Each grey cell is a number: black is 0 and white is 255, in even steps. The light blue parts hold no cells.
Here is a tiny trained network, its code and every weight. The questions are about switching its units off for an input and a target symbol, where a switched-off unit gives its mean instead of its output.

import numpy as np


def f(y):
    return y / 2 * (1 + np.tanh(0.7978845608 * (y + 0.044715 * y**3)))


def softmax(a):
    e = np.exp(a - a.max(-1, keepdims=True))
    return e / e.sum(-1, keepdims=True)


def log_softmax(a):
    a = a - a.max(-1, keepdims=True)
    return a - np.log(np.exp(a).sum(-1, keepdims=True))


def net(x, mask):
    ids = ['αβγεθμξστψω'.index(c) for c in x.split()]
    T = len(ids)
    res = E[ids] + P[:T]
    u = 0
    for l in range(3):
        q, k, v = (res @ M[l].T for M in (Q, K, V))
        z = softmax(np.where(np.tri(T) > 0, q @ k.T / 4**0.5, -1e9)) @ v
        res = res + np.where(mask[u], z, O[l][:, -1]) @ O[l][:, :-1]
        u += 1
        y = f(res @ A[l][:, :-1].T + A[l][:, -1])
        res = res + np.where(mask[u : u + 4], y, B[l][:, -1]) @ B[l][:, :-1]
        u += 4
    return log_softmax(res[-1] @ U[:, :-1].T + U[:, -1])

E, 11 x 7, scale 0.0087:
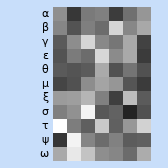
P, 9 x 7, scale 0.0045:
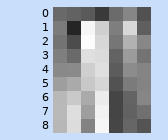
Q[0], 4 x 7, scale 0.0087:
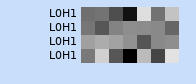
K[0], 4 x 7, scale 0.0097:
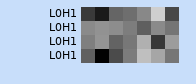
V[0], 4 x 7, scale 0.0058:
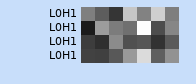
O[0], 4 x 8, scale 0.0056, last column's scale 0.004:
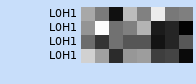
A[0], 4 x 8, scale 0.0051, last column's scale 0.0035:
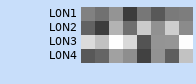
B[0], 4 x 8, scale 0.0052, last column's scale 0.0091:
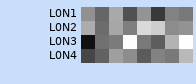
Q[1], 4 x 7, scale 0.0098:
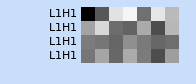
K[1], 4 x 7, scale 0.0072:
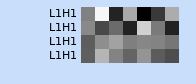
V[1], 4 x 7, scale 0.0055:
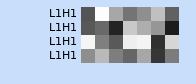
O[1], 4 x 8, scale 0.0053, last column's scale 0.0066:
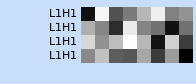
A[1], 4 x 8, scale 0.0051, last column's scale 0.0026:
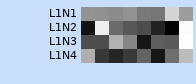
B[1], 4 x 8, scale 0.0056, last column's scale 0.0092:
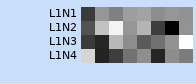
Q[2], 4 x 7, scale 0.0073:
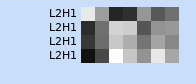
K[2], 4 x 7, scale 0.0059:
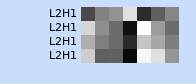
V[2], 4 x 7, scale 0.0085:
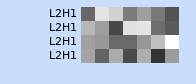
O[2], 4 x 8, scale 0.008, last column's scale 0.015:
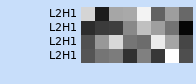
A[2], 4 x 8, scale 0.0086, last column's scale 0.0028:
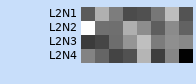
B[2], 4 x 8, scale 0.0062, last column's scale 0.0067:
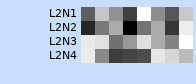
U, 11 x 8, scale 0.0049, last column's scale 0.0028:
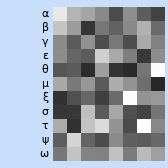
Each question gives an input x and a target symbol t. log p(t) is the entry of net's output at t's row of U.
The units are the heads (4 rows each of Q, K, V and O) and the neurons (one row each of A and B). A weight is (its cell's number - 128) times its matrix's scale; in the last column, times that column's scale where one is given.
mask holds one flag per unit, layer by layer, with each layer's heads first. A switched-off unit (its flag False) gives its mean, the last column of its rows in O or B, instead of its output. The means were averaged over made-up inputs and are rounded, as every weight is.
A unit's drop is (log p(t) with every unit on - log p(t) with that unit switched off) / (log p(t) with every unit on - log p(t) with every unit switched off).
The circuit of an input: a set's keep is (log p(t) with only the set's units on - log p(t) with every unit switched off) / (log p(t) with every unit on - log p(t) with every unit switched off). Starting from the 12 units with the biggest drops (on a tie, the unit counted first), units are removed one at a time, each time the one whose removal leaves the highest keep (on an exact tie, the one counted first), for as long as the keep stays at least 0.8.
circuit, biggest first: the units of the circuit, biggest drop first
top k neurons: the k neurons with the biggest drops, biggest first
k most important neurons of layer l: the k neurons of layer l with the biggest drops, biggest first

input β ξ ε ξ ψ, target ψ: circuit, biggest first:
[L1H1, L2H1, L2N1]
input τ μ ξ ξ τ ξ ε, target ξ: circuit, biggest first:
[L2H1, L0H1]
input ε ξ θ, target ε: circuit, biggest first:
[L2H1, L0H1, L1H1]
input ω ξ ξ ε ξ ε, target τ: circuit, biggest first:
[L2H1, L0H1, L1H1, L2N2]
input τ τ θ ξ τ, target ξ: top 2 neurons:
[L1N2, L2N3]
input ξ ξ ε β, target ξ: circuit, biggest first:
[L2H1, L1N2, L0N2]
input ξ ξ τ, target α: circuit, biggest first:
[L2H1, L1H1]
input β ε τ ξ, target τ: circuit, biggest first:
[L1H1, L0H1, L0N3]
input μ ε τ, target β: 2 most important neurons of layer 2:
[L2N4, L2N3]
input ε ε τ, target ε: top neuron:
[L0N3]
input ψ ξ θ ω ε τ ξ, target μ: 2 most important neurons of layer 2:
[L2N2, L2N4]
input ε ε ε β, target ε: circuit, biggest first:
[L0H1, L2H1, L1H1]
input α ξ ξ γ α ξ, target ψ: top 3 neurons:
[L2N1, L1N4, L0N3]
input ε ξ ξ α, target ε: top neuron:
[L2N3]
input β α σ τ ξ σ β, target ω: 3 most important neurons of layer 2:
[L2N3, L2N1, L2N2]
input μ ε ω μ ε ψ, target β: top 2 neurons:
[L0N3, L2N4]
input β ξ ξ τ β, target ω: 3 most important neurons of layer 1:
[L1N4, L1N3, L1N1]
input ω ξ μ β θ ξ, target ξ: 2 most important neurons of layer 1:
[L1N2, L1N3]
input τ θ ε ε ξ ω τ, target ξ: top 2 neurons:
[L2N3, L1N2]
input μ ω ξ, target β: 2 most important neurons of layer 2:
[L2N4, L2N3]
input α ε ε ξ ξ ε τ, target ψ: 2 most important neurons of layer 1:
[L1N4, L1N3]
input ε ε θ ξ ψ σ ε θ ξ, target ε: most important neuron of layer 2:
[L2N3]
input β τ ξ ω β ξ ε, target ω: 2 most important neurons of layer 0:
[L0N3, L0N4]
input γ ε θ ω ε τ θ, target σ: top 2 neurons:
[L2N2, L0N3]
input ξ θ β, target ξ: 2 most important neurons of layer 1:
[L1N2, L1N3]
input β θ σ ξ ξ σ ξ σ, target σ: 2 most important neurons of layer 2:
[L2N4, L2N1]
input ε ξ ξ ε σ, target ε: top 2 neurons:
[L2N3, L1N2]
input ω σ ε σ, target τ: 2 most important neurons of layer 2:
[L2N2, L2N1]
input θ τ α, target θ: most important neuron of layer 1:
[L1N4]
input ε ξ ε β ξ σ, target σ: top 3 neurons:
[L1N2, L0N3, L2N4]
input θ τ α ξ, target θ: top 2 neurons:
[L0N3, L1N4]
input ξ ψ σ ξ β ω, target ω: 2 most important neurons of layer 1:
[L1N2, L1N1]
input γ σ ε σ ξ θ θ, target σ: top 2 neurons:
[L2N2, L1N2]
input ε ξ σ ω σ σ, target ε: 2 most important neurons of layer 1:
[L1N2, L1N3]
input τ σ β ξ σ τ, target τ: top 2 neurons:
[L0N3, L2N2]
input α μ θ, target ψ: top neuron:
[L2N1]
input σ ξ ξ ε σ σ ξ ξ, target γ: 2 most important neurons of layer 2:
[L2N2, L2N4]
